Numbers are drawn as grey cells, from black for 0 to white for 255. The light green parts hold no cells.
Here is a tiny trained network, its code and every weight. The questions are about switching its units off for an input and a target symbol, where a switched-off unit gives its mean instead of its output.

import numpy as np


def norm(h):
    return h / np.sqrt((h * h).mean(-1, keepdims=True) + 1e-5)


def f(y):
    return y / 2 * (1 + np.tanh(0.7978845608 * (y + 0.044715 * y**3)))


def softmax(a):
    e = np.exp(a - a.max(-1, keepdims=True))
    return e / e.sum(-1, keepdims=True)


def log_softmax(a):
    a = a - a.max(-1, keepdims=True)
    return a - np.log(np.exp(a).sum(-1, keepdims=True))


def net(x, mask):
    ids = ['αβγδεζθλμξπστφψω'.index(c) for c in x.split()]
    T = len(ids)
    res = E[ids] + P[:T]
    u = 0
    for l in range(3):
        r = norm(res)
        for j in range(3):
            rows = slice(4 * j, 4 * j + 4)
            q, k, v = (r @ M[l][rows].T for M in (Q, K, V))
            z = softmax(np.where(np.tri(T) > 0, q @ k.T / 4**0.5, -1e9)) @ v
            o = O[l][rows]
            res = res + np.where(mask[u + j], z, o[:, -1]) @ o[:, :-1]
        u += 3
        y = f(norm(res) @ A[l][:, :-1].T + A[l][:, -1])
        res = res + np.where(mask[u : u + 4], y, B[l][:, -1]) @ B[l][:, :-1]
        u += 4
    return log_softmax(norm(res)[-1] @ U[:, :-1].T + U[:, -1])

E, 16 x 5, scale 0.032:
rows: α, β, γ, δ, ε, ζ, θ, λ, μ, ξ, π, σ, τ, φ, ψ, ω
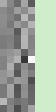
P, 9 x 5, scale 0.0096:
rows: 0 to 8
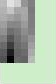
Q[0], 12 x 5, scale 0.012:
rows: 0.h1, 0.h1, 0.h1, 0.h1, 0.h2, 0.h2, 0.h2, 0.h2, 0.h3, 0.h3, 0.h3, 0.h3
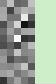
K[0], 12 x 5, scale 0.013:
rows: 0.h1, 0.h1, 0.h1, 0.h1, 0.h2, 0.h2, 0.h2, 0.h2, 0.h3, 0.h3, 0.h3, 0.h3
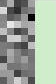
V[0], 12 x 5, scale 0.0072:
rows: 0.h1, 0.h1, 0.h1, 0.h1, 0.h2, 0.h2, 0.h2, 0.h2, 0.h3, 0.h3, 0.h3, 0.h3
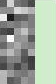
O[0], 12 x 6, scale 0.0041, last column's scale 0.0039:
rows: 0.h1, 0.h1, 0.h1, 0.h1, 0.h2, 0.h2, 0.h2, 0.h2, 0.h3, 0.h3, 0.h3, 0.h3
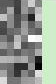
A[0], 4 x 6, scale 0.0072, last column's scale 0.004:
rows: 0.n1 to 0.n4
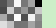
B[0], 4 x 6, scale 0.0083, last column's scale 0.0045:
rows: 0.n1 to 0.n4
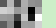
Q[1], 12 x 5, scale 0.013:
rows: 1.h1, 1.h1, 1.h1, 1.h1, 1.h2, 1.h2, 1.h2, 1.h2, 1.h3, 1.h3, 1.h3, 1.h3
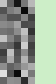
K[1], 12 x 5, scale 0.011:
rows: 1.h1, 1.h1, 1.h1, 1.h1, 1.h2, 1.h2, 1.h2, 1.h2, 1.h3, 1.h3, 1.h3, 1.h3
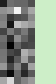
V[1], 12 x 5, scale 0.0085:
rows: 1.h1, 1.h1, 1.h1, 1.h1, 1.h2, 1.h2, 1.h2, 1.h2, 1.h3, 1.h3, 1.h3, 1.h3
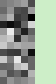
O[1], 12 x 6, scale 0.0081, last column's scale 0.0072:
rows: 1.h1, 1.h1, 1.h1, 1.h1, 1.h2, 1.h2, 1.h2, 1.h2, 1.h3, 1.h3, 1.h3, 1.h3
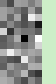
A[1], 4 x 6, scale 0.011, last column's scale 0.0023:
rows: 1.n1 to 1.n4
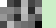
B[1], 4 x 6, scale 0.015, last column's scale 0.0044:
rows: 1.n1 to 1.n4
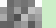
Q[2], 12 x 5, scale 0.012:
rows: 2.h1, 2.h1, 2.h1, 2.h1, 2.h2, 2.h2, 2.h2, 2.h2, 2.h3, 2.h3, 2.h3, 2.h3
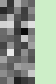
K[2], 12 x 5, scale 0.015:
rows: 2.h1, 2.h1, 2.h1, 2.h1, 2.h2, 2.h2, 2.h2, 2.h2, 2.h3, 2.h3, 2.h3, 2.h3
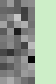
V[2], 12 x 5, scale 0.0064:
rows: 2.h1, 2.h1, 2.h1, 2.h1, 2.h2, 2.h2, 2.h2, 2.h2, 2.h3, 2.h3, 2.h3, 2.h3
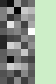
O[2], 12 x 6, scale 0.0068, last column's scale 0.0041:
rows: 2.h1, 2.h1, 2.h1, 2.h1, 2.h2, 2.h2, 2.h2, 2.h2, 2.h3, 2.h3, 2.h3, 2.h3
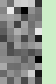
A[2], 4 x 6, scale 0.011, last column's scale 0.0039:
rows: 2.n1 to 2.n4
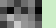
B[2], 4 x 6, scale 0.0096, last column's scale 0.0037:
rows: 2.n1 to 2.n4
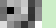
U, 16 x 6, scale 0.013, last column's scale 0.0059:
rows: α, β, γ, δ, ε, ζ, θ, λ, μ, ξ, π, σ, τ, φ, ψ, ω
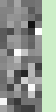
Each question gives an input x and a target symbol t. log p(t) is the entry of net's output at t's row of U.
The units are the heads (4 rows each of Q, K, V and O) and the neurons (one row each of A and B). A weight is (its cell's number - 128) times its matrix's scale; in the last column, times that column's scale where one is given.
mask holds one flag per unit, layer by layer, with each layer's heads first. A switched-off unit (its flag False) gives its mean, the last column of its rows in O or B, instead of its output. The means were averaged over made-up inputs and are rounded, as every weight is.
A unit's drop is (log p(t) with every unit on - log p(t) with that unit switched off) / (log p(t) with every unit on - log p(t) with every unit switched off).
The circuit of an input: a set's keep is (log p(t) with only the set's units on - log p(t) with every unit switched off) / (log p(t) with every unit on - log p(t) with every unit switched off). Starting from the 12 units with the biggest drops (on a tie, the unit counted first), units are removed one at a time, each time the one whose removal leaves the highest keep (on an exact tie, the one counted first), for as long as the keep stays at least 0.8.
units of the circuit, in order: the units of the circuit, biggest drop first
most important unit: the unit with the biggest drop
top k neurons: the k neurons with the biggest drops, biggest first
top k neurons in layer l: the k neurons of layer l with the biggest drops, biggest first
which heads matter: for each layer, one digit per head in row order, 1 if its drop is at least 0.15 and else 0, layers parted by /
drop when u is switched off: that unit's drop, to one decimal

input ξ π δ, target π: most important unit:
0.n3
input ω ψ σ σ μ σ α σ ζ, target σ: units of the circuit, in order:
(1.h2, 1.n1)
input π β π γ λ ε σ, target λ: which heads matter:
000 / 011 / 000
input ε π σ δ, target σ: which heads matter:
000 / 000 / 000
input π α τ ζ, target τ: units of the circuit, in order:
(0.n3, 1.h1)
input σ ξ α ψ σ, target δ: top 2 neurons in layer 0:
(0.n2, 0.n4)
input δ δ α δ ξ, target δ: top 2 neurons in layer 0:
(0.n2, 0.n3)
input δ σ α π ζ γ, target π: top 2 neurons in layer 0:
(0.n3, 0.n4)
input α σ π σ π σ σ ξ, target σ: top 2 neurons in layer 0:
(0.n2, 0.n4)
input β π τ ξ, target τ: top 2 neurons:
(0.n3, 1.n1)
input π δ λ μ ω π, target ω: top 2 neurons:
(0.n3, 1.n2)
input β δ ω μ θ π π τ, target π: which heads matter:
000 / 110 / 000
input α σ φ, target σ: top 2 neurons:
(0.n2, 1.n1)
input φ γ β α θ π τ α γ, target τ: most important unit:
1.h1
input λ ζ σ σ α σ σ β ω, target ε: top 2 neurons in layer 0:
(0.n3, 0.n4)
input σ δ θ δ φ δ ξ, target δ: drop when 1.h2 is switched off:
-0.1
